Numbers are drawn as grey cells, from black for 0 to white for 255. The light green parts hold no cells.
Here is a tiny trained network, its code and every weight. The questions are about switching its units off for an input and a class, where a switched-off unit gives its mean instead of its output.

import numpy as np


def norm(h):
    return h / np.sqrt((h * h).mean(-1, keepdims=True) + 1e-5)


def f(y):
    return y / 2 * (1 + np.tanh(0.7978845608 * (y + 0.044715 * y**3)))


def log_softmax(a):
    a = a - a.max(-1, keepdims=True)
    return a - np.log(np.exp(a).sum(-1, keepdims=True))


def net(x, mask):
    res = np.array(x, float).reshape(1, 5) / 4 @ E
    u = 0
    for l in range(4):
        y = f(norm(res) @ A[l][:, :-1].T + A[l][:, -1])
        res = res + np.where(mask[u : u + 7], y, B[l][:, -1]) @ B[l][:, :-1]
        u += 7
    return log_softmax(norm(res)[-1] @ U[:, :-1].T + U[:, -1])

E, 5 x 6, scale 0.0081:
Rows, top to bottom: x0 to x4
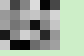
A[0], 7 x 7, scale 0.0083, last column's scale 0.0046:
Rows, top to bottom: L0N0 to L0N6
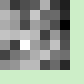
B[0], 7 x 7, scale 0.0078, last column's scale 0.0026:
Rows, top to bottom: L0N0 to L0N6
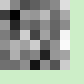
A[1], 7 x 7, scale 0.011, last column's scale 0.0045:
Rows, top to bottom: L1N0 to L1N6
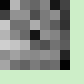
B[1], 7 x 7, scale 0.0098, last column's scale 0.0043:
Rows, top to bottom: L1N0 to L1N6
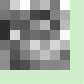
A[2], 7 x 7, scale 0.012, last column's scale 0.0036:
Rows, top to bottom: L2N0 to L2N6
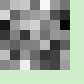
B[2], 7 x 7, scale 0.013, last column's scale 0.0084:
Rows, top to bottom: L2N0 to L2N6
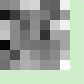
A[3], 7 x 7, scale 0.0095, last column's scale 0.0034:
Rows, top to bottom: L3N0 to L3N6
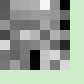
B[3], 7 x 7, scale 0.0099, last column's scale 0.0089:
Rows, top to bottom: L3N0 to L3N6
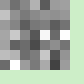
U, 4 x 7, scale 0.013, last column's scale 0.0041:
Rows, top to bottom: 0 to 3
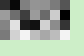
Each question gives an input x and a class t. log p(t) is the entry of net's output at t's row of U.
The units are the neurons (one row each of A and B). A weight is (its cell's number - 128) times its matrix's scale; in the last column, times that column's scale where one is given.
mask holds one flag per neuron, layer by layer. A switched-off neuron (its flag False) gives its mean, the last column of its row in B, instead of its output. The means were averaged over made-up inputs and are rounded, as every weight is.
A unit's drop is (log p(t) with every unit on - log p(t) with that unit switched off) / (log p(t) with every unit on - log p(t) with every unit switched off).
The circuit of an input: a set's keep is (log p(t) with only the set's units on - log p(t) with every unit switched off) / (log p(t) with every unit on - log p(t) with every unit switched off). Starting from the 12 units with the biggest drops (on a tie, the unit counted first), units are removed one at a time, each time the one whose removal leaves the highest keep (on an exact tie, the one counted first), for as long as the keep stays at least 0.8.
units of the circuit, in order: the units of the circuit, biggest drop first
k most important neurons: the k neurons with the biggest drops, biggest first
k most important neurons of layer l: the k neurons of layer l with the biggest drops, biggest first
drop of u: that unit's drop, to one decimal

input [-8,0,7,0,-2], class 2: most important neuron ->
[L1N1]
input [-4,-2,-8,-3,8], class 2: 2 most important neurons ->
[L2N0; L0N0]
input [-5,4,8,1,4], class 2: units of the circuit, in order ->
[L2N6; L3N5]
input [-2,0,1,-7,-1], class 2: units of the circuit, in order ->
[L1N0; L2N6]
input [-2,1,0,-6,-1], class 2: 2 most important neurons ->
[L1N3; L1N0]
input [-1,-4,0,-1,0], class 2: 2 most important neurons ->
[L0N0; L2N0]
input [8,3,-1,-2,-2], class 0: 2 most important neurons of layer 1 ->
[L1N0; L1N3]
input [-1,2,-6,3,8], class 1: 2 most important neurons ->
[L2N3; L0N3]
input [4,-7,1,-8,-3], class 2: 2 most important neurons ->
[L1N3; L2N0]
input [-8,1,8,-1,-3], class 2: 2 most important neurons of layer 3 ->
[L3N5; L3N6]
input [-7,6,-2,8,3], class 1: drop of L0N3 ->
0.1
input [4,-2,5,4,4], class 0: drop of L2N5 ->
0.2
